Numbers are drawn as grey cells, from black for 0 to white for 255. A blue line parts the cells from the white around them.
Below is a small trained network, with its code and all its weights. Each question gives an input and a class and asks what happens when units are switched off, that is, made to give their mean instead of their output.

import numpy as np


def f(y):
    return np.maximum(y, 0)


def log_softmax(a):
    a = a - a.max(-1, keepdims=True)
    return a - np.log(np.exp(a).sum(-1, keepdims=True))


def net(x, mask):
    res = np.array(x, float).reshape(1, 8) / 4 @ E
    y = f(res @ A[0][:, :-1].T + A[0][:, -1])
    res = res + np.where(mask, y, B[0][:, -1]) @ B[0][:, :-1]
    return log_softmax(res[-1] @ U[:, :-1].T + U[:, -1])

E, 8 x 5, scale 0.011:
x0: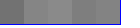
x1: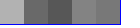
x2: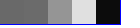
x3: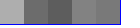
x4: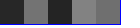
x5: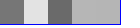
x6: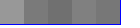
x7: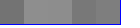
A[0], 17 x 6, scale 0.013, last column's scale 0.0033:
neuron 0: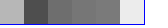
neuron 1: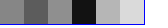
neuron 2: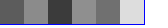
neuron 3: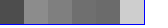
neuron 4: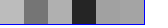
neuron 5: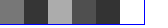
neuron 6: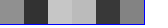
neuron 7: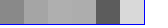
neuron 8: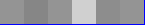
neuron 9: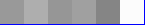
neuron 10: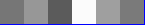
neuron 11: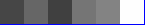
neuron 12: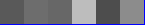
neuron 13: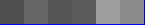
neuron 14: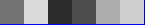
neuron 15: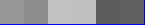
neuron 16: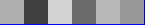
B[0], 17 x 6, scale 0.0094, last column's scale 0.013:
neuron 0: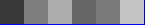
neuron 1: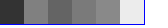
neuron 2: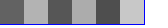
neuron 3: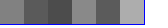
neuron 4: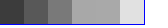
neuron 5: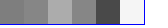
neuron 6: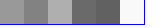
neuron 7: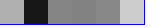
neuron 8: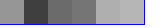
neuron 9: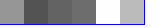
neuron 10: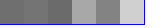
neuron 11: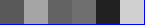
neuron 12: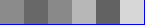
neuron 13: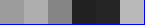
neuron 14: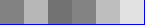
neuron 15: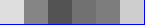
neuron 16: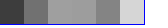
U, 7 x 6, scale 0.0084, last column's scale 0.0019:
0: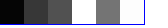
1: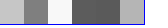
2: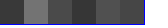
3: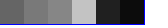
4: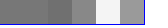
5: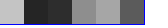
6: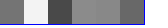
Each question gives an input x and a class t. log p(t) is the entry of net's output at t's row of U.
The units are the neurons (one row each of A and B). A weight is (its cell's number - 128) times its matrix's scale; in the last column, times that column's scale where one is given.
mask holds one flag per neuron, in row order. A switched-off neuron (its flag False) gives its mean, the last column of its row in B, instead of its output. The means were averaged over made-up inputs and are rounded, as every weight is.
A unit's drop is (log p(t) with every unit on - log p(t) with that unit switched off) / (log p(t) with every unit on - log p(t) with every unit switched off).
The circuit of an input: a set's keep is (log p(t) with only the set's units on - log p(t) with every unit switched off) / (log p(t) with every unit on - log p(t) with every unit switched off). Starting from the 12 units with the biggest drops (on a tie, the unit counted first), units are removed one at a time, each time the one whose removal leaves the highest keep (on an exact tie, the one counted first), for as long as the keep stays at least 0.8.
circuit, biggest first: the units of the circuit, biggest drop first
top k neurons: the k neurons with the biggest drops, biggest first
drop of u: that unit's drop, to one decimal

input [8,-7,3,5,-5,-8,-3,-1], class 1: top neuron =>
neuron 6
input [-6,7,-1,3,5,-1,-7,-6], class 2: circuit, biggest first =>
neuron 13; neuron 11
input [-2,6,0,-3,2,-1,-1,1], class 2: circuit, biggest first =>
neuron 4; neuron 10
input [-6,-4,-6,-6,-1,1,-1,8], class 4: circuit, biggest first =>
neuron 14; neuron 11
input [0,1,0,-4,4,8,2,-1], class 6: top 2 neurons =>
neuron 14; neuron 4
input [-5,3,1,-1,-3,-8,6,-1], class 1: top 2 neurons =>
neuron 6; neuron 5
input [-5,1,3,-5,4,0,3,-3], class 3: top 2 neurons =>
neuron 4; neuron 1
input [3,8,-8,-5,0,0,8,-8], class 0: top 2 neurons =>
neuron 4; neuron 1
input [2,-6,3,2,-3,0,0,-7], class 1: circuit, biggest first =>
neuron 4; neuron 1
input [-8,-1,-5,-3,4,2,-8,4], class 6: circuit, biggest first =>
neuron 14; neuron 7
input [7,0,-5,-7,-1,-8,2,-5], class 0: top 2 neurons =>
neuron 4; neuron 16
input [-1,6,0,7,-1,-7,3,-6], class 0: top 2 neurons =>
neuron 4; neuron 13
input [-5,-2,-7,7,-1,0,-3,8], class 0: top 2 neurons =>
neuron 4; neuron 1
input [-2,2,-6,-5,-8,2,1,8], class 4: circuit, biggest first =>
neuron 9
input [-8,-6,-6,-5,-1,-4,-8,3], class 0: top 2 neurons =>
neuron 4; neuron 16
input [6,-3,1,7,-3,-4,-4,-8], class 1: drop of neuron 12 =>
0.1
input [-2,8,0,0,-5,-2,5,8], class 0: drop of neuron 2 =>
-0.1
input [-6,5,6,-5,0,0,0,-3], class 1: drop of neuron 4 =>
0.2
